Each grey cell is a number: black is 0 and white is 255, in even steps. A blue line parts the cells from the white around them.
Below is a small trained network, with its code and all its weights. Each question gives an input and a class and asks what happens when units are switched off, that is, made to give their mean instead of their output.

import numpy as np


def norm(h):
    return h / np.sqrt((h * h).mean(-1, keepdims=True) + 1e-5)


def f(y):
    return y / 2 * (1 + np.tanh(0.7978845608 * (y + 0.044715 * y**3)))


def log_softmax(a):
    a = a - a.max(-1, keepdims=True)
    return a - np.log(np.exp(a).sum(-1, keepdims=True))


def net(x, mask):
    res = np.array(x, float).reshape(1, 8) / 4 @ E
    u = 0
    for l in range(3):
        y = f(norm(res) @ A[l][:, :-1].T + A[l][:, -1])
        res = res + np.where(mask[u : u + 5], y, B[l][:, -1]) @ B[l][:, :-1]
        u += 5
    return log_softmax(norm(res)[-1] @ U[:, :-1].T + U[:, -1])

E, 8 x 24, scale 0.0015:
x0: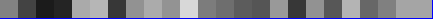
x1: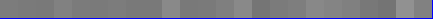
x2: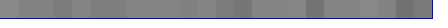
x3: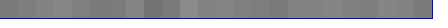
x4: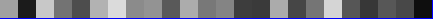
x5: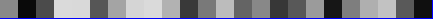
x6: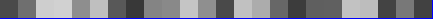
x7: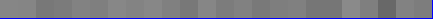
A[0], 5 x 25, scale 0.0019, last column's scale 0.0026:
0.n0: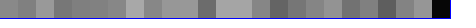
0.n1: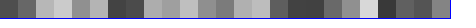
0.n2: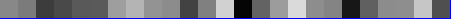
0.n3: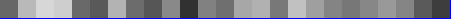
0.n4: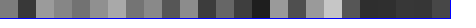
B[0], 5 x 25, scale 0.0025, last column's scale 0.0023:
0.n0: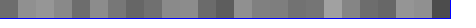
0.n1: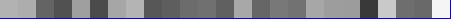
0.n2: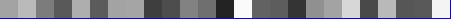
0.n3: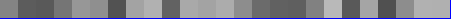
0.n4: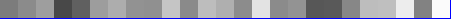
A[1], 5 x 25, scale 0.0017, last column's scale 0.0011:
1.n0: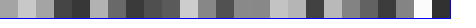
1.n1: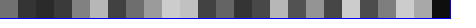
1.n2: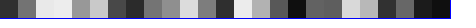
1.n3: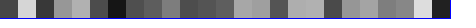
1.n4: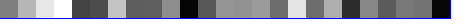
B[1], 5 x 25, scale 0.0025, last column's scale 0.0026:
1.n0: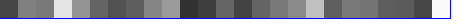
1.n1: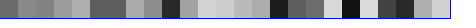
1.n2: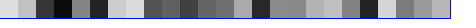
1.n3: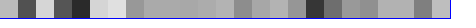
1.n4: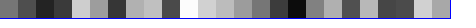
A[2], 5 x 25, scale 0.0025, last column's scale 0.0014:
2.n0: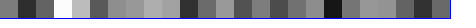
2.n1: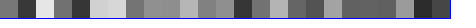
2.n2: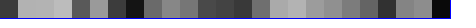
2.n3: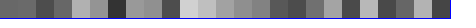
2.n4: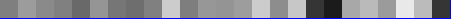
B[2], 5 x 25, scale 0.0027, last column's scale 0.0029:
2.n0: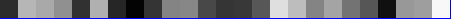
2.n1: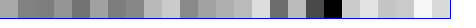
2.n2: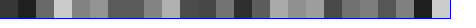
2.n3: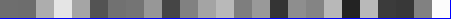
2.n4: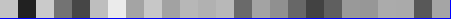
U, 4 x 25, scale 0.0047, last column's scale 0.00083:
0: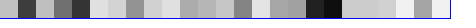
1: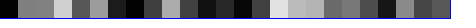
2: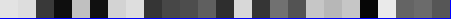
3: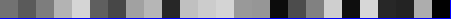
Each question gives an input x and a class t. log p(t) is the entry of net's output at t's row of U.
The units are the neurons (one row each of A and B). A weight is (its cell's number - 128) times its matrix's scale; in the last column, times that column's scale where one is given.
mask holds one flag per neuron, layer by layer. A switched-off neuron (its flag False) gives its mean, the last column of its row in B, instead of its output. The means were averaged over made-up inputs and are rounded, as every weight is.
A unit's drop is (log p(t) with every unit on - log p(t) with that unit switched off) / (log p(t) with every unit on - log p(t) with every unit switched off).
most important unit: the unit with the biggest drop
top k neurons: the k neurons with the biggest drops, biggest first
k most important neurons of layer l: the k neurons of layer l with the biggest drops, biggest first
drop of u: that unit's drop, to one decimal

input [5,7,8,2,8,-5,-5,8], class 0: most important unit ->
2.n1
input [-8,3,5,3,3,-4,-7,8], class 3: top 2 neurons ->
1.n4; 0.n1
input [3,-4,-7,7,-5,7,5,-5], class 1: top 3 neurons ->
2.n0; 0.n2; 0.n4
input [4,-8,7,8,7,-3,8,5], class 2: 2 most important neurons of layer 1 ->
1.n2; 1.n3
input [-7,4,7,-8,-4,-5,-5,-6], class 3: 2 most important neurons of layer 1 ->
1.n4; 1.n2
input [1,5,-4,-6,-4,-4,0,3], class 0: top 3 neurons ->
1.n3; 2.n4; 2.n0
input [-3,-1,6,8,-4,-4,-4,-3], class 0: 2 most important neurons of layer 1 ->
1.n3; 1.n2
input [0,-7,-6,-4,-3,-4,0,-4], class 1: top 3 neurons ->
1.n0; 2.n2; 0.n4
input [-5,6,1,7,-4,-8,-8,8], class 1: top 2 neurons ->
1.n0; 0.n1
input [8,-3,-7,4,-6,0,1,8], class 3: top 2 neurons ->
1.n1; 2.n3
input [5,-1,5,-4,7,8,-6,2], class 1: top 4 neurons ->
2.n0; 1.n3; 2.n4; 1.n2
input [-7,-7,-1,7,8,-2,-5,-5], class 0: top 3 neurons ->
2.n1; 0.n4; 1.n1
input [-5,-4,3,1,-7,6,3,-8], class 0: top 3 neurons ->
1.n3; 2.n4; 1.n0
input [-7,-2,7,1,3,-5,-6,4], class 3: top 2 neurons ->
1.n4; 0.n1
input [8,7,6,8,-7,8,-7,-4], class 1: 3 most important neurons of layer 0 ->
0.n4; 0.n1; 0.n3
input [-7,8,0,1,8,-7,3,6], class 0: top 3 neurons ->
2.n1; 0.n4; 1.n1
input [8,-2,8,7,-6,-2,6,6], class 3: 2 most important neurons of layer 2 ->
2.n3; 2.n1
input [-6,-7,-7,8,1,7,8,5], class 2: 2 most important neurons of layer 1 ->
1.n2; 1.n0
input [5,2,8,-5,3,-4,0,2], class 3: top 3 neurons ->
1.n1; 2.n3; 2.n0
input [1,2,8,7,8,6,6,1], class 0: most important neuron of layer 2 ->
2.n1
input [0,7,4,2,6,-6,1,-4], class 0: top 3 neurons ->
2.n1; 0.n4; 2.n0
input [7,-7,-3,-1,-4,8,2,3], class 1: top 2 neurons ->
2.n0; 1.n4
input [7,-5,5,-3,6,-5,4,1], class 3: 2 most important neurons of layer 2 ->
2.n3; 2.n4
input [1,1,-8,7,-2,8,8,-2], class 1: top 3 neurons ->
2.n0; 0.n2; 1.n4
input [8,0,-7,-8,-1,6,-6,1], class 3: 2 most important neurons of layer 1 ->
1.n1; 1.n0
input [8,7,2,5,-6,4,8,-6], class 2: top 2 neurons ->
1.n2; 0.n1
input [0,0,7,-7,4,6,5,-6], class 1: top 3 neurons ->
2.n0; 0.n2; 1.n3
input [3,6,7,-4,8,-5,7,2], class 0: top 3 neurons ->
2.n1; 0.n4; 0.n2
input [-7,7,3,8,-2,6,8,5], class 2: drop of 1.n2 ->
1.1
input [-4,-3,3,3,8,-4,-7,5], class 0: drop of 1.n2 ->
0.1
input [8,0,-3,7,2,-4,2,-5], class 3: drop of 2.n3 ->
0.0
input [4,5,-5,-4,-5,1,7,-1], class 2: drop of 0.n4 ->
0.1
